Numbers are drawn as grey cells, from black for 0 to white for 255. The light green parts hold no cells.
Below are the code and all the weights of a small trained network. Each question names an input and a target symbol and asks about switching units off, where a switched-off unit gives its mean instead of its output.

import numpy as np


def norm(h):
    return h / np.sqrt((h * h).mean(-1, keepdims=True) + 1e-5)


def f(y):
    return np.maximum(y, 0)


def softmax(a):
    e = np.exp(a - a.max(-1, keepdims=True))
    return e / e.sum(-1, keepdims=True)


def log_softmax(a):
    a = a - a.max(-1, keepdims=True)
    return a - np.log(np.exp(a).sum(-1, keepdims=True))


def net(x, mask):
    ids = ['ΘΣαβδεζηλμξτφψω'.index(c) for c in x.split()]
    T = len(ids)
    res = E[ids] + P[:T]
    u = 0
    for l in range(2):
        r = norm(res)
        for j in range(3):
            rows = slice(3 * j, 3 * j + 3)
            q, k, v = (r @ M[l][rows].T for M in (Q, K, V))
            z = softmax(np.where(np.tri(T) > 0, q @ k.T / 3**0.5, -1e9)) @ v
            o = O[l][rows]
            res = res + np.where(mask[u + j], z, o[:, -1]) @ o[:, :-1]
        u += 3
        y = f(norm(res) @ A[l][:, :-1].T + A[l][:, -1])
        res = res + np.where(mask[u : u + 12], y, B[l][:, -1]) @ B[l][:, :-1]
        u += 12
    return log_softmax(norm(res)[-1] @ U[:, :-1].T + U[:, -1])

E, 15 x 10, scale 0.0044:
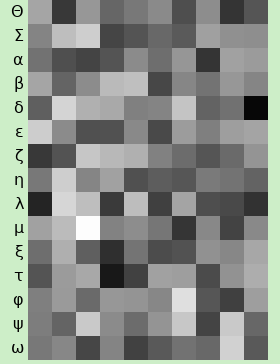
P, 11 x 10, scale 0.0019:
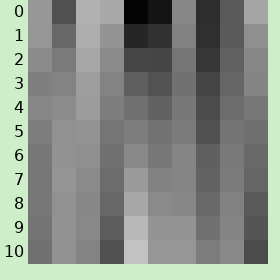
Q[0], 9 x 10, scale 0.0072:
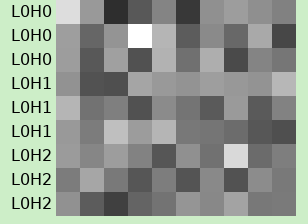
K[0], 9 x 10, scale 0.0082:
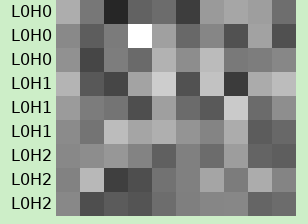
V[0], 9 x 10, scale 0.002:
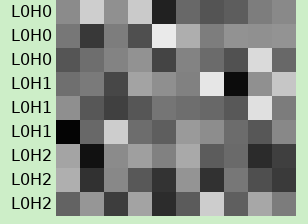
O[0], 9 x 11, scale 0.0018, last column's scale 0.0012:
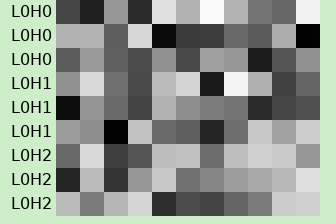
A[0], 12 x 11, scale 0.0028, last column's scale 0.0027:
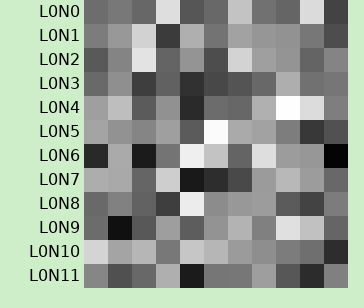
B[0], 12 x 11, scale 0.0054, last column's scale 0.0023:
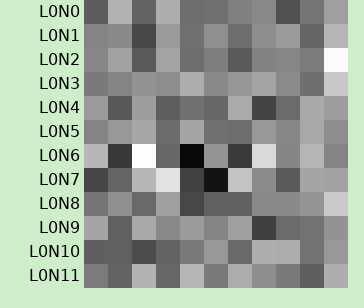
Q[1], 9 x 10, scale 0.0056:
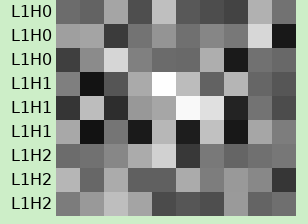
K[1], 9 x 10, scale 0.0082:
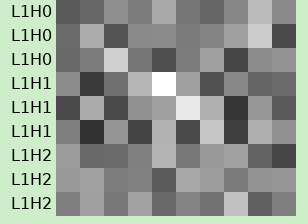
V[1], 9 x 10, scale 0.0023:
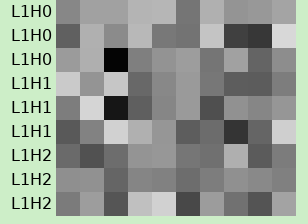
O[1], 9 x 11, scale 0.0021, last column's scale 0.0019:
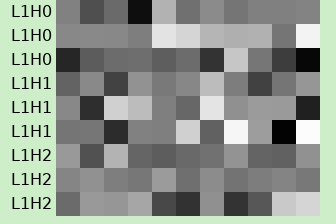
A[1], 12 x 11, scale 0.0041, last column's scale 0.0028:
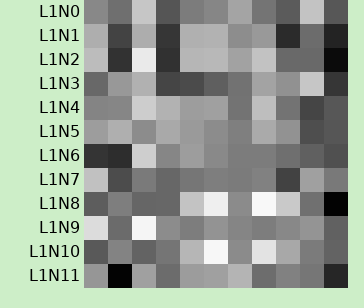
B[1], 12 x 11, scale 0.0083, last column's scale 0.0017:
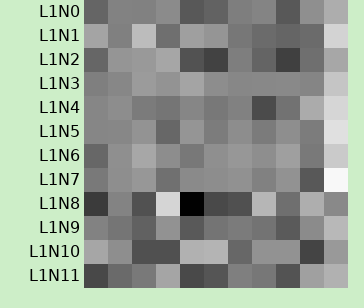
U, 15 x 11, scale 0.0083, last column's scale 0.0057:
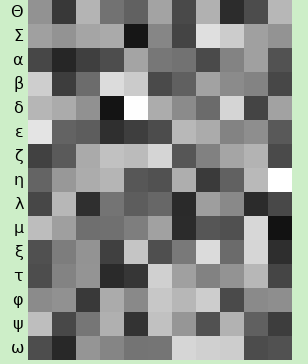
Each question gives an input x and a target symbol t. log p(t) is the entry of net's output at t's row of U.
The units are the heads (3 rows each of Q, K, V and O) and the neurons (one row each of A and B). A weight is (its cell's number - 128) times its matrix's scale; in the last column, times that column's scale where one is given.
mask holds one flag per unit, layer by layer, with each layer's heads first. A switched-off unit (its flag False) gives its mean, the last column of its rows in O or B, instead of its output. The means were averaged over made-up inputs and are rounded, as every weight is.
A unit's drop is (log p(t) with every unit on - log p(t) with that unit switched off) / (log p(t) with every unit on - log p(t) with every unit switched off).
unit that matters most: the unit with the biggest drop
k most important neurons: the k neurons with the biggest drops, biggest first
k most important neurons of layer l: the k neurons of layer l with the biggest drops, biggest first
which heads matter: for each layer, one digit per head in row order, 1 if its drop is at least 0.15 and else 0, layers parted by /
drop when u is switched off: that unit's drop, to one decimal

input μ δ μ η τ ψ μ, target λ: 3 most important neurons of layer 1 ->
(L1N8; L1N10; L1N1)
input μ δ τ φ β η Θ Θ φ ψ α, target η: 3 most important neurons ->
(L1N11; L0N2; L0N9)
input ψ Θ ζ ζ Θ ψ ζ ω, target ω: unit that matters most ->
L0N3
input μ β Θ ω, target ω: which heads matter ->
110 / 000
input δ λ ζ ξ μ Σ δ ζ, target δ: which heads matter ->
101 / 110
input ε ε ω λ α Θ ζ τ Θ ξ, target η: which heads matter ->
110 / 010
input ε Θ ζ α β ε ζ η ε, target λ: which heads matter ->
011 / 100
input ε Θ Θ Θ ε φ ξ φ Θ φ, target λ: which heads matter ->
010 / 100
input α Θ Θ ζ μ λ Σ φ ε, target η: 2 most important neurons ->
(L0N7; L0N4)
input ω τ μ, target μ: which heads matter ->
100 / 010
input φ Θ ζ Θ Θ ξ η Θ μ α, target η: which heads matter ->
000 / 010
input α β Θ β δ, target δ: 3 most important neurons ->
(L1N5; L1N11; L0N5)
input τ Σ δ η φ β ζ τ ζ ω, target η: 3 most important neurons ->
(L1N11; L0N4; L0N9)
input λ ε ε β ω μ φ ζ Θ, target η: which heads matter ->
010 / 000
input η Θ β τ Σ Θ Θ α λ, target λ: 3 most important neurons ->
(L0N2; L0N8; L0N1)
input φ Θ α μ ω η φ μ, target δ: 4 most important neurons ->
(L0N10; L0N1; L1N5; L1N10)
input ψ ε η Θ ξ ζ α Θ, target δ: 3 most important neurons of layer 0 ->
(L0N8; L0N2; L0N11)
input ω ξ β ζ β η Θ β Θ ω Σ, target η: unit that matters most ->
L1H1
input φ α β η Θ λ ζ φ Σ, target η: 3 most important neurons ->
(L0N4; L0N8; L1N9)
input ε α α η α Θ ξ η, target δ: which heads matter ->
101 / 000
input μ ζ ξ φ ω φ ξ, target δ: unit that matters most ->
L0H1
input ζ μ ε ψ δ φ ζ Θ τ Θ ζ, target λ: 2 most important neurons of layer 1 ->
(L1N8; L1N10)
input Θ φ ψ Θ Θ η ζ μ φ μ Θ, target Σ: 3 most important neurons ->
(L0N8; L0N6; L1N1)
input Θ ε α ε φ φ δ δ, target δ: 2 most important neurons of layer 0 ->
(L0N5; L0N2)
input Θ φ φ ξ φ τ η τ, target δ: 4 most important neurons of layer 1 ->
(L1N10; L1N11; L1N3; L1N9)
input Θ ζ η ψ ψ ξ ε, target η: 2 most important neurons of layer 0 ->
(L0N7; L0N4)
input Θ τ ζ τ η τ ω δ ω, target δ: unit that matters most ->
L0H0
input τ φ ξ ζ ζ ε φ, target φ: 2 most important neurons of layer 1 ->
(L1N7; L1N1)
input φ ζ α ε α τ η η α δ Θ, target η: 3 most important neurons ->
(L0N11; L1N2; L0N2)
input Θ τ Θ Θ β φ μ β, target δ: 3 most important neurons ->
(L1N5; L1N11; L1N9)
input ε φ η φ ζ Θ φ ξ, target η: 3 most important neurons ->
(L0N4; L1N0; L0N2)
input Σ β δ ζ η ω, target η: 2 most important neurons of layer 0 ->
(L0N9; L0N4)
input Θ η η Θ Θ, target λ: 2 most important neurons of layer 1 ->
(L1N1; L1N7)
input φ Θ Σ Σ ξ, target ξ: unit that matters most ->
L0N3
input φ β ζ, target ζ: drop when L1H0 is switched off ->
0.1
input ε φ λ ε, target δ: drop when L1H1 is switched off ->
0.1
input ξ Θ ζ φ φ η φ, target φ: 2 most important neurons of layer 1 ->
(L1N8; L1N10)
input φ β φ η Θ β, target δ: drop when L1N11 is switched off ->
0.2
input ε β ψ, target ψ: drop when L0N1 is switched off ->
0.1
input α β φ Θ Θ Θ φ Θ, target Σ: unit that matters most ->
L0H2
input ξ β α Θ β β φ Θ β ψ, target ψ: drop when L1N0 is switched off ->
0.0
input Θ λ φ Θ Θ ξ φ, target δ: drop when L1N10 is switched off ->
0.7
